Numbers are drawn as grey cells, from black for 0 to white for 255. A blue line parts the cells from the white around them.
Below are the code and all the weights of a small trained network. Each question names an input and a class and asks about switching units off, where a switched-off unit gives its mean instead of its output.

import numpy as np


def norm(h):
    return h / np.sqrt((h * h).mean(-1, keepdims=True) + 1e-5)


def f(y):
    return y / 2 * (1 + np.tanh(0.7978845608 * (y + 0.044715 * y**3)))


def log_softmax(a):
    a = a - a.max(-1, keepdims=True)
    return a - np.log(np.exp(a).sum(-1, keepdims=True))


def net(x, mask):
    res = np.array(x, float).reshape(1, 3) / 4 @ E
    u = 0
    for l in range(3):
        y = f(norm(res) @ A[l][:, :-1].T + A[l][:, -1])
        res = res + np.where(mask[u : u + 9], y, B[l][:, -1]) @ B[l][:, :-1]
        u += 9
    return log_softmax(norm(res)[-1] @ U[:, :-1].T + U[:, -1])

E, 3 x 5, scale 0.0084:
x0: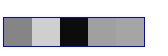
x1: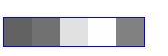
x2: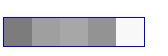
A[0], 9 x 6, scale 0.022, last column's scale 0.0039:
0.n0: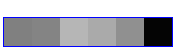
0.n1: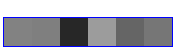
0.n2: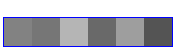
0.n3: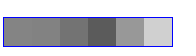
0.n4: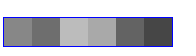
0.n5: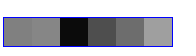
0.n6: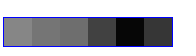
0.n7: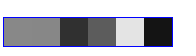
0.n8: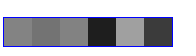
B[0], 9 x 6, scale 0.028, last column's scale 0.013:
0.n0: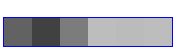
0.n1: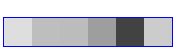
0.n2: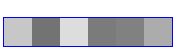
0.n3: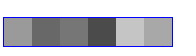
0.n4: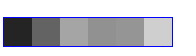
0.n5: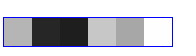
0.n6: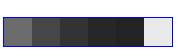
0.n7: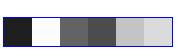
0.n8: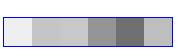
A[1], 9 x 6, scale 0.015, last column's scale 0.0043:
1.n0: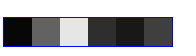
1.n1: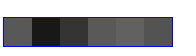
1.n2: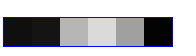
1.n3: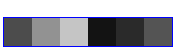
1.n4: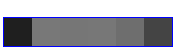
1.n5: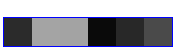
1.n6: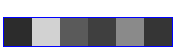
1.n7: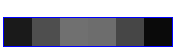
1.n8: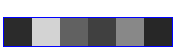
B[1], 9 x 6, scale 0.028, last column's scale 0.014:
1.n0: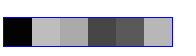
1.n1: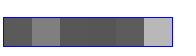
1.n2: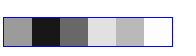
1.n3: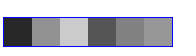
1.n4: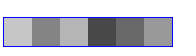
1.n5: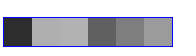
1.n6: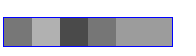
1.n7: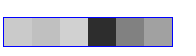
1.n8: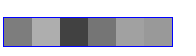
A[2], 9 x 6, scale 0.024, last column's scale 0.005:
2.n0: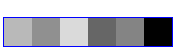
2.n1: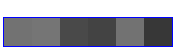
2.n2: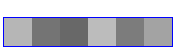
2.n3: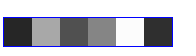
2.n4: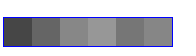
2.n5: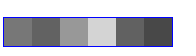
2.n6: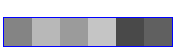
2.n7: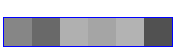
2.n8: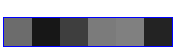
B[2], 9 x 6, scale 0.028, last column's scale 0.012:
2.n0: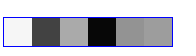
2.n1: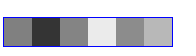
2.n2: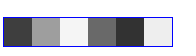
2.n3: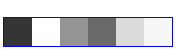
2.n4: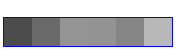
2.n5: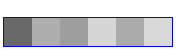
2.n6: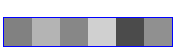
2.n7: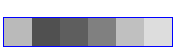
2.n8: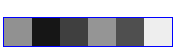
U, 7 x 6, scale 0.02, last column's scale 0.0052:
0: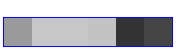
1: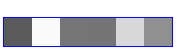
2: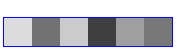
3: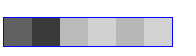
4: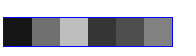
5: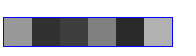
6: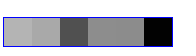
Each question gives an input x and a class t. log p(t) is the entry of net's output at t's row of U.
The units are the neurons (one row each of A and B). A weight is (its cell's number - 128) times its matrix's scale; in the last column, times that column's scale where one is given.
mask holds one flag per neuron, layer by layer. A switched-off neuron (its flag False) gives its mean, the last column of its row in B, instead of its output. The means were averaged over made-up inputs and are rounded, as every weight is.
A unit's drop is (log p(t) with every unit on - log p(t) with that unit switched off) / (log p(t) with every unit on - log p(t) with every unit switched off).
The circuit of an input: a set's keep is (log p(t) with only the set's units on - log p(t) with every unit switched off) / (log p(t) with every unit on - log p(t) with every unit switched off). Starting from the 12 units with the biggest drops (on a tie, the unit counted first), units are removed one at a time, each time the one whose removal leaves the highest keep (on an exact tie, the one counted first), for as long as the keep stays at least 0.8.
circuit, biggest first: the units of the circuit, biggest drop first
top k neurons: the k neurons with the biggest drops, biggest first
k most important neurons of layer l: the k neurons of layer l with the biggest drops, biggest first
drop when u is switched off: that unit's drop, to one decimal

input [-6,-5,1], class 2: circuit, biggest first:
[0.n8]
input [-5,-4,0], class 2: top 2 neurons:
[0.n8; 0.n5]
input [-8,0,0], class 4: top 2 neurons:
[0.n5; 1.n0]
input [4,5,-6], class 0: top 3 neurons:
[0.n1; 0.n7; 2.n6]
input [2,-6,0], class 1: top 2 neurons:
[0.n7; 1.n2]
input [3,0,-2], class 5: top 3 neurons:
[0.n5; 0.n8; 2.n3]
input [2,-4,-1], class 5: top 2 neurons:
[0.n5; 0.n6]
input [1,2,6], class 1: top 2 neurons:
[0.n5; 2.n3]
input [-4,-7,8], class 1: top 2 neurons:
[0.n7; 0.n1]
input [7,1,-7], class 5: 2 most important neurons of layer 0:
[0.n5; 0.n6]
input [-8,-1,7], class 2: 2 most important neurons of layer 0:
[0.n2; 0.n5]
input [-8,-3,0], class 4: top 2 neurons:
[0.n5; 0.n6]
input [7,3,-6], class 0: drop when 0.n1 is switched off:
0.9
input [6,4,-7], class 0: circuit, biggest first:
[0.n1]
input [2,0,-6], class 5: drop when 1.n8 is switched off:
0.0
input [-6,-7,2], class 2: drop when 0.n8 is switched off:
1.1
